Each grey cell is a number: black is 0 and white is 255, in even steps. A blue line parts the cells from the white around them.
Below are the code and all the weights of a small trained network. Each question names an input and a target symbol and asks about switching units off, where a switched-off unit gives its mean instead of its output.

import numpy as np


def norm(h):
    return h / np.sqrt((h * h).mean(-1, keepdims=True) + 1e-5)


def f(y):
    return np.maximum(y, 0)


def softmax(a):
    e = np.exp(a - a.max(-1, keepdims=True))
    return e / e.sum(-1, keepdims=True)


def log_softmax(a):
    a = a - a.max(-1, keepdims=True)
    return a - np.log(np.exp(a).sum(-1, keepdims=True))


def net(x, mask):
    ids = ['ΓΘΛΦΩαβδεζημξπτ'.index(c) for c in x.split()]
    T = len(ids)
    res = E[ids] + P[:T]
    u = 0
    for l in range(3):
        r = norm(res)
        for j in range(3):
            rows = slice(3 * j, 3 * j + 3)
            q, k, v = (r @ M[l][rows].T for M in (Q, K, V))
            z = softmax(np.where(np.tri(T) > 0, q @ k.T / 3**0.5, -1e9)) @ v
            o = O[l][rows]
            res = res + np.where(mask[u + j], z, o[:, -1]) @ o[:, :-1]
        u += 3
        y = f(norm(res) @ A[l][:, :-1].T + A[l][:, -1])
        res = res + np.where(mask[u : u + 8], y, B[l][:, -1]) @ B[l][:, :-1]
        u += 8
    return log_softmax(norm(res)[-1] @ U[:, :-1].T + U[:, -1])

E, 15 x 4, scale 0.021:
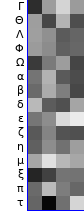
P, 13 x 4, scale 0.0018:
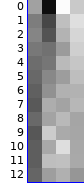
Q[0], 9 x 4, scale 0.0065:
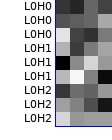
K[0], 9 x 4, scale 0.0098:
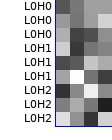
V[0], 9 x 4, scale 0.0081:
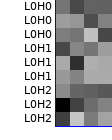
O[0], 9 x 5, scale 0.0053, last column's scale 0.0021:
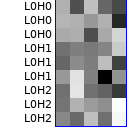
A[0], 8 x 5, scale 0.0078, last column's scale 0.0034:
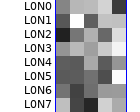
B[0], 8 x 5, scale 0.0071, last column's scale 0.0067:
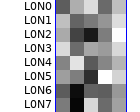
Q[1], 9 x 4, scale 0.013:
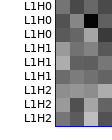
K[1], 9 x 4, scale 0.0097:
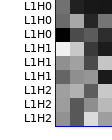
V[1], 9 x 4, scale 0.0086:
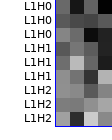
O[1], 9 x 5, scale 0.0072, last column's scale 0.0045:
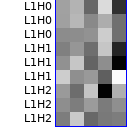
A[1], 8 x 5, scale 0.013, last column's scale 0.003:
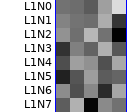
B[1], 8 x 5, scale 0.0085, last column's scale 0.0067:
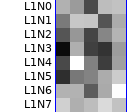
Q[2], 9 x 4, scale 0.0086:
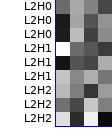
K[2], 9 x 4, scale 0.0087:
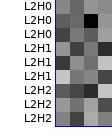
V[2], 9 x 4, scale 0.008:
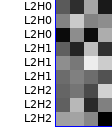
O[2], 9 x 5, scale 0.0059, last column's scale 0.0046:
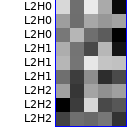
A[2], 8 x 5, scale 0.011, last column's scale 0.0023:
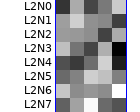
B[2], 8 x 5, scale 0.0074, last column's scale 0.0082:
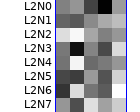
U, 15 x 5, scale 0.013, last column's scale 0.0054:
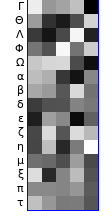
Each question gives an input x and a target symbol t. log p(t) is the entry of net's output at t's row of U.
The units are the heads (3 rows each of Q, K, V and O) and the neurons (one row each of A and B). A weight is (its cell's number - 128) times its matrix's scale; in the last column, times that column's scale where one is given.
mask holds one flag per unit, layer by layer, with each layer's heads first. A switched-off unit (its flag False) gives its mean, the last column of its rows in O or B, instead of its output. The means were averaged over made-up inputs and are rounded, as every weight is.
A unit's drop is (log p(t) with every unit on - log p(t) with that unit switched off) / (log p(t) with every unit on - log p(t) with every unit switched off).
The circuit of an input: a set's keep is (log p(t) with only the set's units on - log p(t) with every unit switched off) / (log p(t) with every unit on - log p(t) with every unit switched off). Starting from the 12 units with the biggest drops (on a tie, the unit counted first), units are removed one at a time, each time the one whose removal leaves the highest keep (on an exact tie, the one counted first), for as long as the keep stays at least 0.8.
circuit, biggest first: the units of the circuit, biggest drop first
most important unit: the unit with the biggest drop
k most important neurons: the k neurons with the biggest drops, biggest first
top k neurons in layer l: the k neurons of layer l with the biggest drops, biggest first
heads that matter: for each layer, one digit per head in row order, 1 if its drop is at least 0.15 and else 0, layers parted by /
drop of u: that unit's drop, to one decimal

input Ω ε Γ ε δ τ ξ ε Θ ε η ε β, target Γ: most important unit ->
L1H0
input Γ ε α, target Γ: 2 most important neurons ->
[L0N3, L0N0]
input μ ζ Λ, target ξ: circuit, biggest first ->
[L1H0, L0N7]
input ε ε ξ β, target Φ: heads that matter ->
000 / 101 / 001
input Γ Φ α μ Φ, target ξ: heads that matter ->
011 / 100 / 100
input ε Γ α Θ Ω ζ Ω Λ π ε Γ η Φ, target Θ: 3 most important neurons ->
[L1N7, L2N3, L0N0]
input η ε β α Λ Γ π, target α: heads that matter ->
100 / 000 / 000
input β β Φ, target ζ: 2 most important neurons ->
[L0N3, L0N2]
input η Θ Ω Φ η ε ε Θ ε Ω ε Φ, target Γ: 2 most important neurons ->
[L0N3, L0N2]
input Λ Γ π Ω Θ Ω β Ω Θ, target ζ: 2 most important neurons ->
[L0N2, L0N3]
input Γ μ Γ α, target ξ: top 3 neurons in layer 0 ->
[L0N3, L0N0, L0N5]
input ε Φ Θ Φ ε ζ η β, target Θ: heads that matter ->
010 / 101 / 010
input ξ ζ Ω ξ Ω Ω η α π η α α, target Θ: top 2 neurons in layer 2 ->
[L2N3, L2N4]
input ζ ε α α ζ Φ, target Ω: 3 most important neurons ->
[L0N2, L0N5, L1N5]
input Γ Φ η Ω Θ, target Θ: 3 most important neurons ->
[L1N7, L0N5, L2N3]
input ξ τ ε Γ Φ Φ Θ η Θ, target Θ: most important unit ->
L2H1
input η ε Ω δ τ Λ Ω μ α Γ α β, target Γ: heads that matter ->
000 / 110 / 000
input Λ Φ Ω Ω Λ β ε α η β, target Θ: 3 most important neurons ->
[L0N5, L2N3, L0N6]
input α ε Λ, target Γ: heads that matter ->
010 / 100 / 000
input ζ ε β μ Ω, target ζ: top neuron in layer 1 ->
[L1N7]
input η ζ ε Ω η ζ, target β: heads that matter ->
000 / 100 / 000
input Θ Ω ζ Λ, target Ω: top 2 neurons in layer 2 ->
[L2N6, L2N7]
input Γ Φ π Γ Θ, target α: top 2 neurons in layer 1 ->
[L1N7, L1N5]
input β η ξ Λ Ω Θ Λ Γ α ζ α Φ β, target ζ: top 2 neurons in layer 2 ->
[L2N6, L2N7]
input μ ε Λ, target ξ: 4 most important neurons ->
[L0N7, L0N3, L2N3, L0N1]
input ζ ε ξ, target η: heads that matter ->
000 / 000 / 000
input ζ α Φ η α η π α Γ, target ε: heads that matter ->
000 / 100 / 000
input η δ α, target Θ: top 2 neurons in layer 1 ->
[L1N7, L1N6]
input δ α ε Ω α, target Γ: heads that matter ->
000 / 110 / 000
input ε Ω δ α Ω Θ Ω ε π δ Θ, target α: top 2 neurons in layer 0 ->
[L0N5, L0N4]
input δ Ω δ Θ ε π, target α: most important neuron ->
[L1N7]
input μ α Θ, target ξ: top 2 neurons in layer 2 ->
[L2N3, L2N0]
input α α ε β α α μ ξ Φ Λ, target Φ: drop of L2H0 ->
0.2
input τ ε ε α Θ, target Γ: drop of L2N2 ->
0.0
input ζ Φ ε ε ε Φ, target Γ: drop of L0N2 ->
0.1
